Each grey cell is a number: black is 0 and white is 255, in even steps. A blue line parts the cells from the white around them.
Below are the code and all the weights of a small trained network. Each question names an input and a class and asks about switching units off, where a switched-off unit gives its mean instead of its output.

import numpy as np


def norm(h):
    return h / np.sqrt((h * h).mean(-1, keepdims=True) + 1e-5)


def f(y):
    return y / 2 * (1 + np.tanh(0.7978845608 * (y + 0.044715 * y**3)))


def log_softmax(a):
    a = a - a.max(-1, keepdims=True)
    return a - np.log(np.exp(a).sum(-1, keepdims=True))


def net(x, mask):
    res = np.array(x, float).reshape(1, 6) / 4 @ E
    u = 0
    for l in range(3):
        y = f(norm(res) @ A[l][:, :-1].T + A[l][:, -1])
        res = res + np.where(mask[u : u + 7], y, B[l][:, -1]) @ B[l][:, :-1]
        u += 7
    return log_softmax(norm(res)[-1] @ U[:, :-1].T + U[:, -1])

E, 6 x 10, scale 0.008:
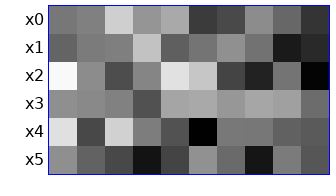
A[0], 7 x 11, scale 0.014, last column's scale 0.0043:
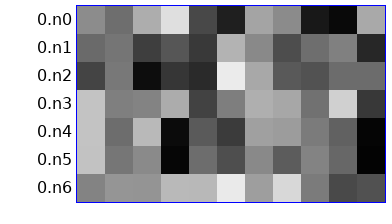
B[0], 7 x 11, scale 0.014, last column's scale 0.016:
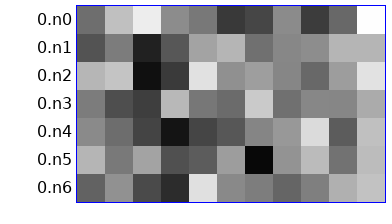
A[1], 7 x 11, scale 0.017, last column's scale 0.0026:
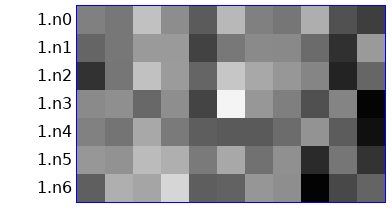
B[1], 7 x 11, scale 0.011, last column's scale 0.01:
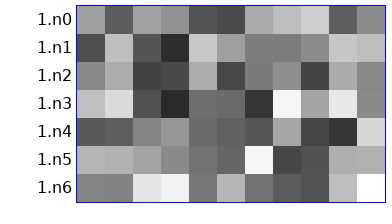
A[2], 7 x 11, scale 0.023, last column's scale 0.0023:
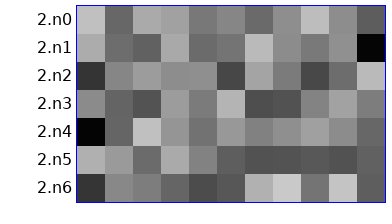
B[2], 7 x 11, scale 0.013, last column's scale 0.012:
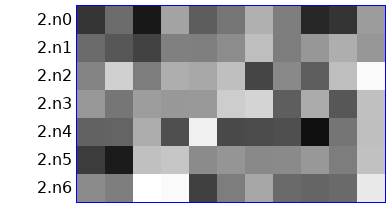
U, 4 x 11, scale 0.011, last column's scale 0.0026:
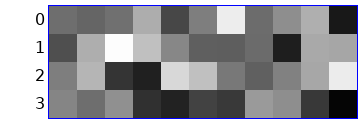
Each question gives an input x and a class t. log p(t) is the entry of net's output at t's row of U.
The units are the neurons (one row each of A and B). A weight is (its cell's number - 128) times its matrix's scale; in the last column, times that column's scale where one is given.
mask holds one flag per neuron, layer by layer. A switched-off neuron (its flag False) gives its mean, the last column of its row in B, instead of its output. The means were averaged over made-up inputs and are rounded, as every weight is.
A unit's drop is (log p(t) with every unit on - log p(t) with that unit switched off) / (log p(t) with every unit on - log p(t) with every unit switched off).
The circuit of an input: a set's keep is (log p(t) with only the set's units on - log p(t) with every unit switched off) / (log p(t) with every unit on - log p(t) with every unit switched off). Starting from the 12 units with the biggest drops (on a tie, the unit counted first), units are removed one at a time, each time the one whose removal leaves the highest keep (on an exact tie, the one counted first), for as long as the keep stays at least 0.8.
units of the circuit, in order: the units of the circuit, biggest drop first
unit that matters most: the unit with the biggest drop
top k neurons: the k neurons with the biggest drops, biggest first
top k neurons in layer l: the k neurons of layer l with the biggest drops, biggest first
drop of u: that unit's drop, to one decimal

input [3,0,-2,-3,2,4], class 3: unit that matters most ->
0.n4
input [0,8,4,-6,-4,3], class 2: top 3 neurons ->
0.n2, 0.n1, 2.n6
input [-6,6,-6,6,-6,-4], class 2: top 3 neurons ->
0.n2, 0.n6, 0.n0
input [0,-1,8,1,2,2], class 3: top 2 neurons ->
0.n2, 0.n5
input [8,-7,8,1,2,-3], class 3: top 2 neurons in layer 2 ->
2.n2, 2.n6
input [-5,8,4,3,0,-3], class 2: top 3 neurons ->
0.n6, 0.n2, 2.n6
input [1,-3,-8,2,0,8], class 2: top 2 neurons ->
0.n2, 0.n0
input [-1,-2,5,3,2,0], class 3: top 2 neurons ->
0.n2, 0.n1
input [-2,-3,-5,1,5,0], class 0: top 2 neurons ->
0.n3, 0.n0
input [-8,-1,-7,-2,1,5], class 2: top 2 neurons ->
0.n2, 0.n1
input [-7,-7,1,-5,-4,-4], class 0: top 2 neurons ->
0.n5, 0.n3
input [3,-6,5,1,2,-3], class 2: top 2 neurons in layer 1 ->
1.n6, 1.n4
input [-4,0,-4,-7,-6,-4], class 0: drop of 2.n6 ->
0.1
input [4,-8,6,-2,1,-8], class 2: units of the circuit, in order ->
0.n0
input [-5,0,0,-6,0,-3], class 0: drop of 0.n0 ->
0.4
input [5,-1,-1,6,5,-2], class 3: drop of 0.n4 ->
1.0
